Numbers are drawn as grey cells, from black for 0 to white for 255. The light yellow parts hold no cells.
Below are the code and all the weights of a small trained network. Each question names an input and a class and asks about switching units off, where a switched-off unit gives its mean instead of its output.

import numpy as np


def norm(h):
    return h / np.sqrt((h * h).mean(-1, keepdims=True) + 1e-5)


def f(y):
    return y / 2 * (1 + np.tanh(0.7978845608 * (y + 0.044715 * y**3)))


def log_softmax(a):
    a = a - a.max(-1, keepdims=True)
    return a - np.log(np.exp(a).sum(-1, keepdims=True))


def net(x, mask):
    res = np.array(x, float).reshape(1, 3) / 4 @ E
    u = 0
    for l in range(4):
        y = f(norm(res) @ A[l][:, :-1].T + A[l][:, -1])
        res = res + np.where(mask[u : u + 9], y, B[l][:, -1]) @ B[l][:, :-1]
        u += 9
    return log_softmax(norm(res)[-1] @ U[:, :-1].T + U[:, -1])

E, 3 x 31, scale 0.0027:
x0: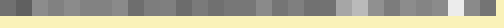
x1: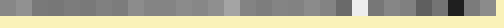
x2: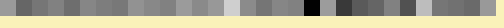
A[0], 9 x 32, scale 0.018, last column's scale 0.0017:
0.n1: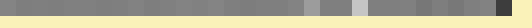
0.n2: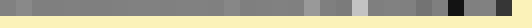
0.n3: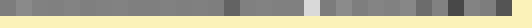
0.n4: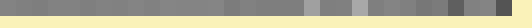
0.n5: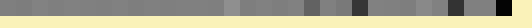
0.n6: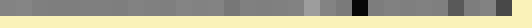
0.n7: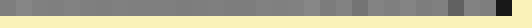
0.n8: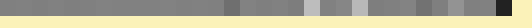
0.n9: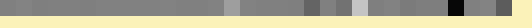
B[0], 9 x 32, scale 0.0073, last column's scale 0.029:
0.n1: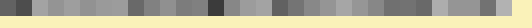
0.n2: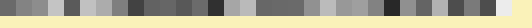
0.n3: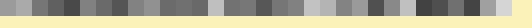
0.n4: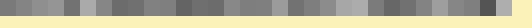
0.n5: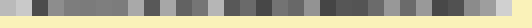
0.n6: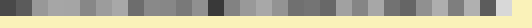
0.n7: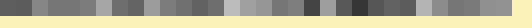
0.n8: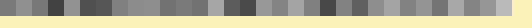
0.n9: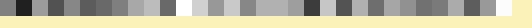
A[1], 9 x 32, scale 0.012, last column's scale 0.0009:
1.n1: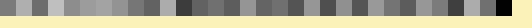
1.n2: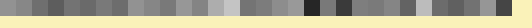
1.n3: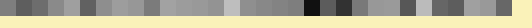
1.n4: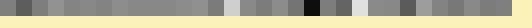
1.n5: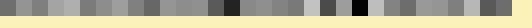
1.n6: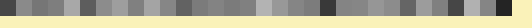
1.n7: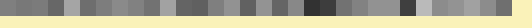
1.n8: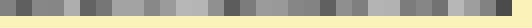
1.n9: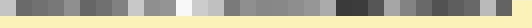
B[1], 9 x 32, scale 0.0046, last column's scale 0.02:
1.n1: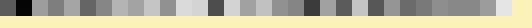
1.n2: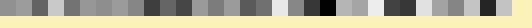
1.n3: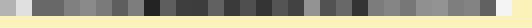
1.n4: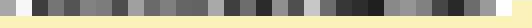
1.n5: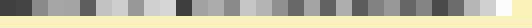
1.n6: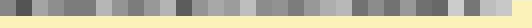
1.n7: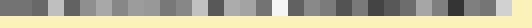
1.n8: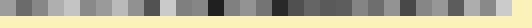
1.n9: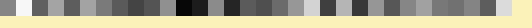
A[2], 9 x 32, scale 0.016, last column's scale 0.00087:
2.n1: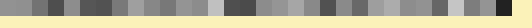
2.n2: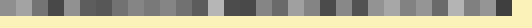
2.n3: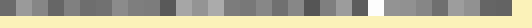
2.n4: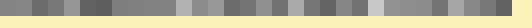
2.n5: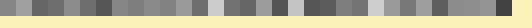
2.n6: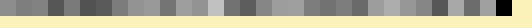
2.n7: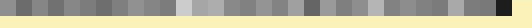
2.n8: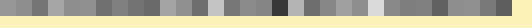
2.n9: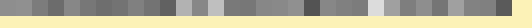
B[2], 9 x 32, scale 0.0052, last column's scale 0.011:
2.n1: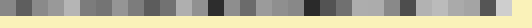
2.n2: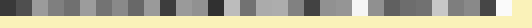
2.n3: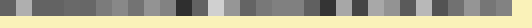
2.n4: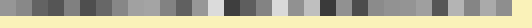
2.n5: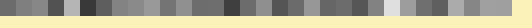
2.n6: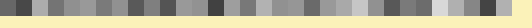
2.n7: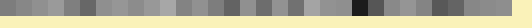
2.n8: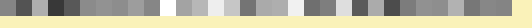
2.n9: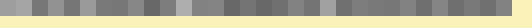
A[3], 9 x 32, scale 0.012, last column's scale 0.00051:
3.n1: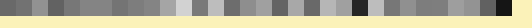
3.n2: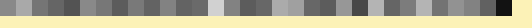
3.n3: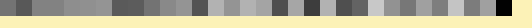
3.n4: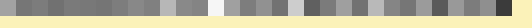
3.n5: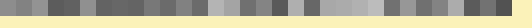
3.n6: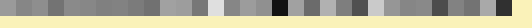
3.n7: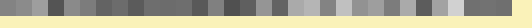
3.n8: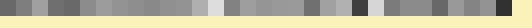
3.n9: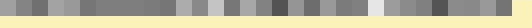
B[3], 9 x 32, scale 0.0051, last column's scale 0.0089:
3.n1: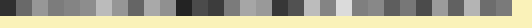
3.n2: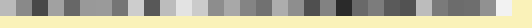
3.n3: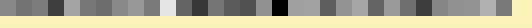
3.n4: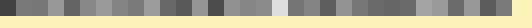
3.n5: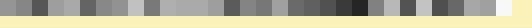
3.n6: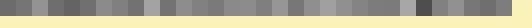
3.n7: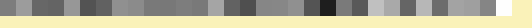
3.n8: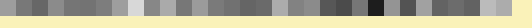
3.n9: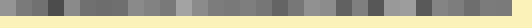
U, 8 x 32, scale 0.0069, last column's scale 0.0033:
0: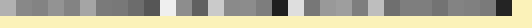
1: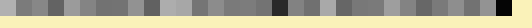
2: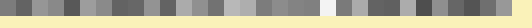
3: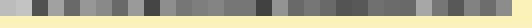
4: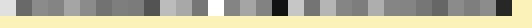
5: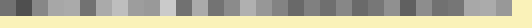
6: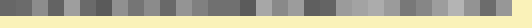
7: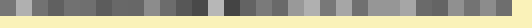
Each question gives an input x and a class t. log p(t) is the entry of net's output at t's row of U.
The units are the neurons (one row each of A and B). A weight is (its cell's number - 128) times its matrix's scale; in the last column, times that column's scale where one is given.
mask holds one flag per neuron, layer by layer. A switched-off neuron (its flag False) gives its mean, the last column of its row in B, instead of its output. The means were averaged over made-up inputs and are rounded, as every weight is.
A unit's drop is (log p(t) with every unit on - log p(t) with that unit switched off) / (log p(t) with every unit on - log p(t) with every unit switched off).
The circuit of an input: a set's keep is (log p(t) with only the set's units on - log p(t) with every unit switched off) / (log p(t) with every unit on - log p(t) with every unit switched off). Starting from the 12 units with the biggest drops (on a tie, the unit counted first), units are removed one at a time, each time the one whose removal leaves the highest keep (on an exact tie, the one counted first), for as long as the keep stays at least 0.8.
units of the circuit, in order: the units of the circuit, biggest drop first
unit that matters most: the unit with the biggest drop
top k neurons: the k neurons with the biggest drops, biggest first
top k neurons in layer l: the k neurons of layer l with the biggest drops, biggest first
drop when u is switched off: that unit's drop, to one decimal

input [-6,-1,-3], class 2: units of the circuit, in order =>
0.n3
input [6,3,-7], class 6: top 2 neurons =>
0.n8; 0.n2
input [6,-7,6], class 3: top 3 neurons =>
0.n2; 0.n6; 0.n3
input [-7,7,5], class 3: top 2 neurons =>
0.n5; 0.n9
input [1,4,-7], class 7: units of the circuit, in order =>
0.n8; 0.n3
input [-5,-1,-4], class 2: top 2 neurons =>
0.n3; 0.n6
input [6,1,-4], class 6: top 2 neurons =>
0.n6; 0.n8
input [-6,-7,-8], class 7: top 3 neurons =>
0.n3; 0.n9; 0.n6
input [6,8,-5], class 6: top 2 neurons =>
0.n8; 3.n7
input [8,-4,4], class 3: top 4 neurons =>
0.n2; 0.n6; 0.n3; 0.n8
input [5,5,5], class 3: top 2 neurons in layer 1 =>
1.n4; 1.n9
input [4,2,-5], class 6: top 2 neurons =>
0.n8; 0.n2
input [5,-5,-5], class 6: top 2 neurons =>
0.n6; 0.n1
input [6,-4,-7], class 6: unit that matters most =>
0.n6
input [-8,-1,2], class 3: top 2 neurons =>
0.n9; 0.n5
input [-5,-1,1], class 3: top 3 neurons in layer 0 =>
0.n9; 0.n1; 0.n7
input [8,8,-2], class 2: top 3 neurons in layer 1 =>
1.n9; 1.n3; 1.n2
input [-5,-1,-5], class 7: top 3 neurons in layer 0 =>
0.n3; 0.n9; 0.n8
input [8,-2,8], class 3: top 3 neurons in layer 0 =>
0.n2; 0.n6; 0.n3
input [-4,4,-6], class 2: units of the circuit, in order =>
0.n2
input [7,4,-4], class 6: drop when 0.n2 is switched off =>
0.1
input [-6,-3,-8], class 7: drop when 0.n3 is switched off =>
0.8
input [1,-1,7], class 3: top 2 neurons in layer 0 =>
0.n2; 0.n6
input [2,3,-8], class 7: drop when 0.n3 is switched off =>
0.1
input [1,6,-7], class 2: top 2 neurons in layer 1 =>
1.n9; 1.n3
